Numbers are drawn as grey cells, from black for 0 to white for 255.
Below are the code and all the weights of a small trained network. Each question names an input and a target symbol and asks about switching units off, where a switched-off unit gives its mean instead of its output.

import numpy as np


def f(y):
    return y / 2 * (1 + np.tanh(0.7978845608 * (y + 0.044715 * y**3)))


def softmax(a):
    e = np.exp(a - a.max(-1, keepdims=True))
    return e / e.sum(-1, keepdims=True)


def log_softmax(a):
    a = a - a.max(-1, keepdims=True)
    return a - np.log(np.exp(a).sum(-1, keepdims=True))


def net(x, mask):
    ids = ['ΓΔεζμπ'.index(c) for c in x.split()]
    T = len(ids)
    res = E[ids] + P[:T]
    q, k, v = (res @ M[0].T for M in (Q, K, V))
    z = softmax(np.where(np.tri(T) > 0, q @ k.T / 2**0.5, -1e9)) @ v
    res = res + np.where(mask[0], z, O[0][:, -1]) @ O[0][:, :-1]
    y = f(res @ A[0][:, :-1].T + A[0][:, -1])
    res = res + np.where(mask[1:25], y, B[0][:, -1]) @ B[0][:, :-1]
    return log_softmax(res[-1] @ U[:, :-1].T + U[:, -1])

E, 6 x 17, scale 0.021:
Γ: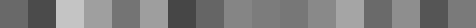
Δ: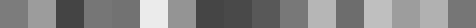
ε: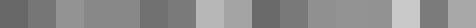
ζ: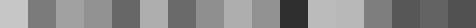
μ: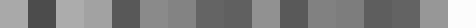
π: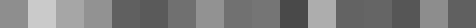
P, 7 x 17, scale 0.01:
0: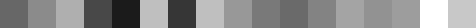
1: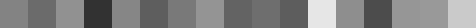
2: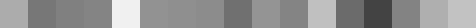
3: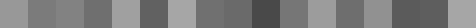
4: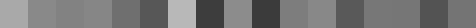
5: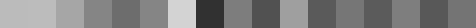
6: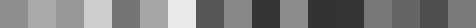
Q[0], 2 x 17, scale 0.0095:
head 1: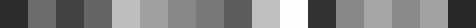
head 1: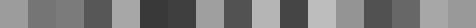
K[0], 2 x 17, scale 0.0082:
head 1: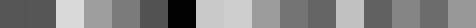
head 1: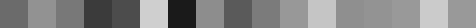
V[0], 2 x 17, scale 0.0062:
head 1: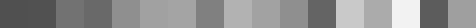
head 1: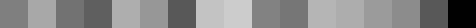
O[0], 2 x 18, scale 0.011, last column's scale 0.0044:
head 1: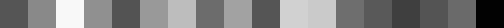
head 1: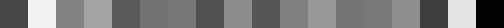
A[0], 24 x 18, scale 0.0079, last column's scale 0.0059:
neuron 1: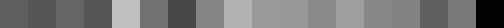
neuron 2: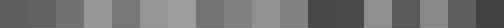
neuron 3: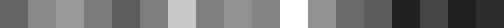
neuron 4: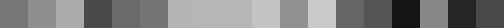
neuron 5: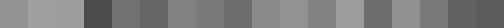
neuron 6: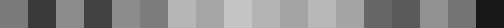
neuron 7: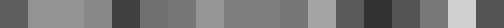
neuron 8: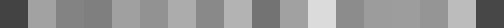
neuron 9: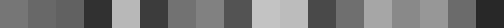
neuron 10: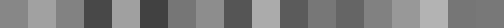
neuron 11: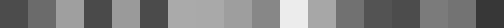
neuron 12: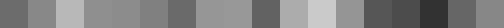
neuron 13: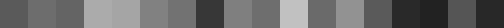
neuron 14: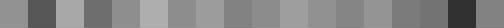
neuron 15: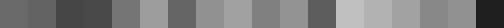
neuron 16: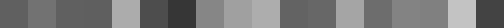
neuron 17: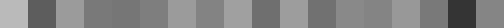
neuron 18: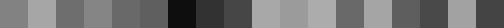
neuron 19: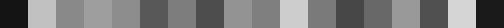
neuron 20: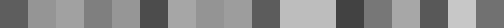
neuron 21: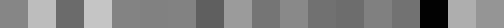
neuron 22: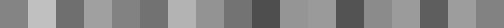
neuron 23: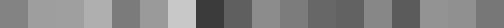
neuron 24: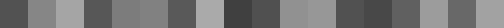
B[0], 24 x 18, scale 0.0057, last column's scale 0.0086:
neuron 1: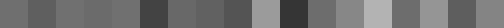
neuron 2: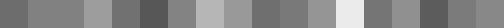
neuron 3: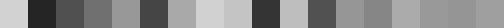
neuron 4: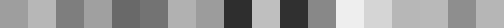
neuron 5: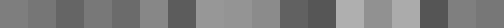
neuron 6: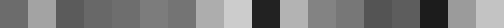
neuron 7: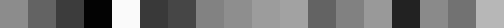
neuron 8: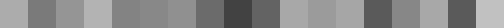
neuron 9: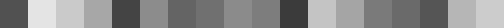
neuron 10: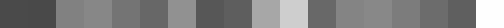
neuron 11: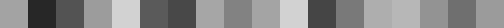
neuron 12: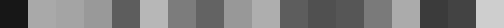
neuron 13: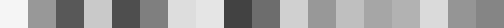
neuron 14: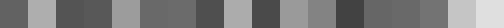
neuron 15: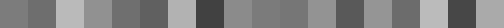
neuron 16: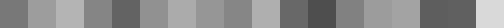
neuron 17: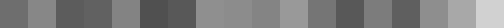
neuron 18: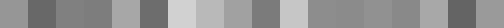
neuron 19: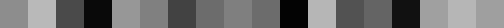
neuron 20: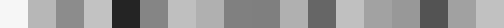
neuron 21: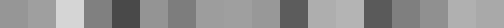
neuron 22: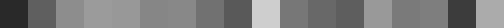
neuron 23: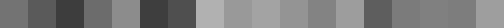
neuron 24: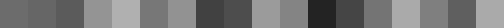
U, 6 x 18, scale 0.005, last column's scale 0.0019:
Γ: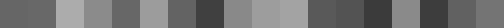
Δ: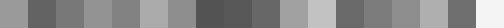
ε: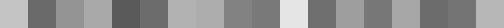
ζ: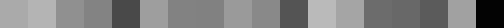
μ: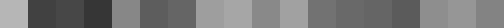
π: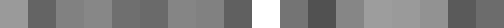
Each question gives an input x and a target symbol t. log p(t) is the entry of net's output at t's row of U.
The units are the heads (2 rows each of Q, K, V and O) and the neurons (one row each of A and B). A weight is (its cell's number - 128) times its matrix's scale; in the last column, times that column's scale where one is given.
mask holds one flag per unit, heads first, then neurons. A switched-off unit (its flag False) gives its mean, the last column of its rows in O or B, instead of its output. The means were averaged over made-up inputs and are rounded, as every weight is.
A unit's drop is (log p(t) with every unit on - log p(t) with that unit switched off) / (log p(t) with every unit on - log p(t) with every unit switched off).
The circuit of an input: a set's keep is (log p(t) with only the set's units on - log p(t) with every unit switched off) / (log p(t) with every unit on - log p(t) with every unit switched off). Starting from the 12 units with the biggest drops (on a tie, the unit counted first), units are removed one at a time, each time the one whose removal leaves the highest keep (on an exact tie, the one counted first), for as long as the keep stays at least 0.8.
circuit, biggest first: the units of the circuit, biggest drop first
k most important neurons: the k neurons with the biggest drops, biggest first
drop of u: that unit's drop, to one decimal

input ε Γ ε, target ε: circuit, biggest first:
[neuron 20; head 1]
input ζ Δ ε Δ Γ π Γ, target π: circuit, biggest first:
[head 1]
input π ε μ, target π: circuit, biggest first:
[head 1; neuron 16]
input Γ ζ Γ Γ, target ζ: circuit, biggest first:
[head 1; neuron 21]
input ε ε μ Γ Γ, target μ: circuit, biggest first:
[head 1; neuron 14]
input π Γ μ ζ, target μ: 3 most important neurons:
[neuron 14; neuron 6; neuron 17]
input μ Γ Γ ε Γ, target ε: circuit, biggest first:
[head 1; neuron 13]
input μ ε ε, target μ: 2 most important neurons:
[neuron 6; neuron 14]
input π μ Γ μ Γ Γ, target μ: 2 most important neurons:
[neuron 17; neuron 14]
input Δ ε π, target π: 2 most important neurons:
[neuron 4; neuron 24]
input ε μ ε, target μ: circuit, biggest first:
[head 1; neuron 6; neuron 14]
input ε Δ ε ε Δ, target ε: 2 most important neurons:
[neuron 3; neuron 20]
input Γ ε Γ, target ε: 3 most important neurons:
[neuron 13; neuron 3; neuron 20]
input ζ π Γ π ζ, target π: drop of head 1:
1.5
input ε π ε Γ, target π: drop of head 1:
1.2
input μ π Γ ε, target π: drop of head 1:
0.9
